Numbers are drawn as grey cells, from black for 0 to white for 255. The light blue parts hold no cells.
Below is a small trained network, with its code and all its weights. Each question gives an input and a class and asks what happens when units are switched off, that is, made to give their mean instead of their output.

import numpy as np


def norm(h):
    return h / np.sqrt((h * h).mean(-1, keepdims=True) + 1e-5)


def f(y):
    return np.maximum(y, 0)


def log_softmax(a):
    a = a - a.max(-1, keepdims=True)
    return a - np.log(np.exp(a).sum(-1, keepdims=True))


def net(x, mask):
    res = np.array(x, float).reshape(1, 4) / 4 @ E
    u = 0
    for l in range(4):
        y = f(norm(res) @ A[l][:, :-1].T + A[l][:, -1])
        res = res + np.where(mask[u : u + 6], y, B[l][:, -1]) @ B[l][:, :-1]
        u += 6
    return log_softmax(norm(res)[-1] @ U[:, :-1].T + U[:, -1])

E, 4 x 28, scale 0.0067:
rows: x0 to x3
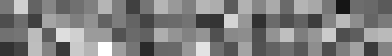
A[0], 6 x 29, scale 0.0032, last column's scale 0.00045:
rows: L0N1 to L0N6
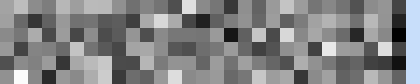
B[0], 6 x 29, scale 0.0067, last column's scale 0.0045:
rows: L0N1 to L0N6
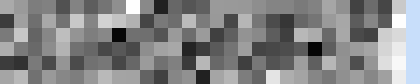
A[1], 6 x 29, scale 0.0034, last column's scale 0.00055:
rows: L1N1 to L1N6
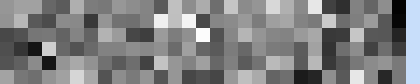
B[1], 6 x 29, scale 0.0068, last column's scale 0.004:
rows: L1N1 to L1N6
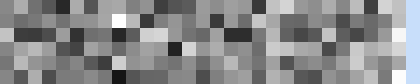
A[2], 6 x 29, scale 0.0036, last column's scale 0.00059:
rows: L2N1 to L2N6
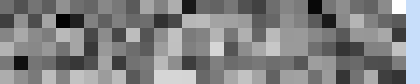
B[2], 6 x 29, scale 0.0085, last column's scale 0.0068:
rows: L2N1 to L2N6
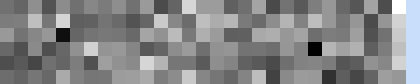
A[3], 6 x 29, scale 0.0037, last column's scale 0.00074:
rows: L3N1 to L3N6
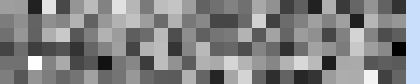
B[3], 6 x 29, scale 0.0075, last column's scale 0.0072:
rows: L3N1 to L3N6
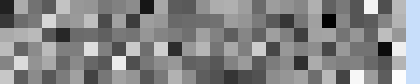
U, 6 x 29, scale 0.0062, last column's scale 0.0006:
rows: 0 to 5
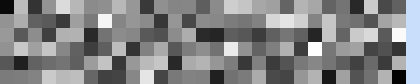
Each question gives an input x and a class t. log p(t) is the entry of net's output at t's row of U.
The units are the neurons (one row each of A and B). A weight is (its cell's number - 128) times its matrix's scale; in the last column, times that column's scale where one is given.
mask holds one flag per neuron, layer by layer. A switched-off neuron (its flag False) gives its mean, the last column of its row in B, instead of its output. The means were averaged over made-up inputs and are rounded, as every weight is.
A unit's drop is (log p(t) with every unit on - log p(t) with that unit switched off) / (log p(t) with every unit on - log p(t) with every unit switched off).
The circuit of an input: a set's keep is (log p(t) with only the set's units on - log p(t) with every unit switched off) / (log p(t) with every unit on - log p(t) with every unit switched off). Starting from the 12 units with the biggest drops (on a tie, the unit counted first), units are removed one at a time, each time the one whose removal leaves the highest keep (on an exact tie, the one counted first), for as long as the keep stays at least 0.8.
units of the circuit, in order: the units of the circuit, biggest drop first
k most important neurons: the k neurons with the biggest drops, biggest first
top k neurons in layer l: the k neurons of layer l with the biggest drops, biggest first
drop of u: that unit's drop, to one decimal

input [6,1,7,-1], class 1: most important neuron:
L0N6
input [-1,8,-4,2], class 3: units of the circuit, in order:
L2N2; L1N4
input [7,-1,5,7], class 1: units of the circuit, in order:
L0N6; L1N1
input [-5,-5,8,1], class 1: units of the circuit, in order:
L0N6; L2N3
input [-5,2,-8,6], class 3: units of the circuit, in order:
L2N2; L3N5
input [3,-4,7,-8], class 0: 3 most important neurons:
L0N2; L1N2; L3N1
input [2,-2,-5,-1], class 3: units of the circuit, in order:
L2N2; L1N3
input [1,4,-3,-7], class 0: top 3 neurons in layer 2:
L2N6; L2N4; L2N1
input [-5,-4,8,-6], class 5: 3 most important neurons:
L0N3; L3N2; L0N4
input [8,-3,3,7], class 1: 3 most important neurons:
L0N6; L1N1; L0N1
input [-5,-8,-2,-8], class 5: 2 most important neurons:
L0N3; L3N2
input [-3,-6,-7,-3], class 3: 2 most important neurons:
L1N3; L3N5
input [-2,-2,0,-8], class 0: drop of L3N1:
0.2
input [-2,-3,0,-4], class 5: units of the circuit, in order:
L0N3
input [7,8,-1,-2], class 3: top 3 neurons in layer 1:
L1N4; L1N3; L1N6
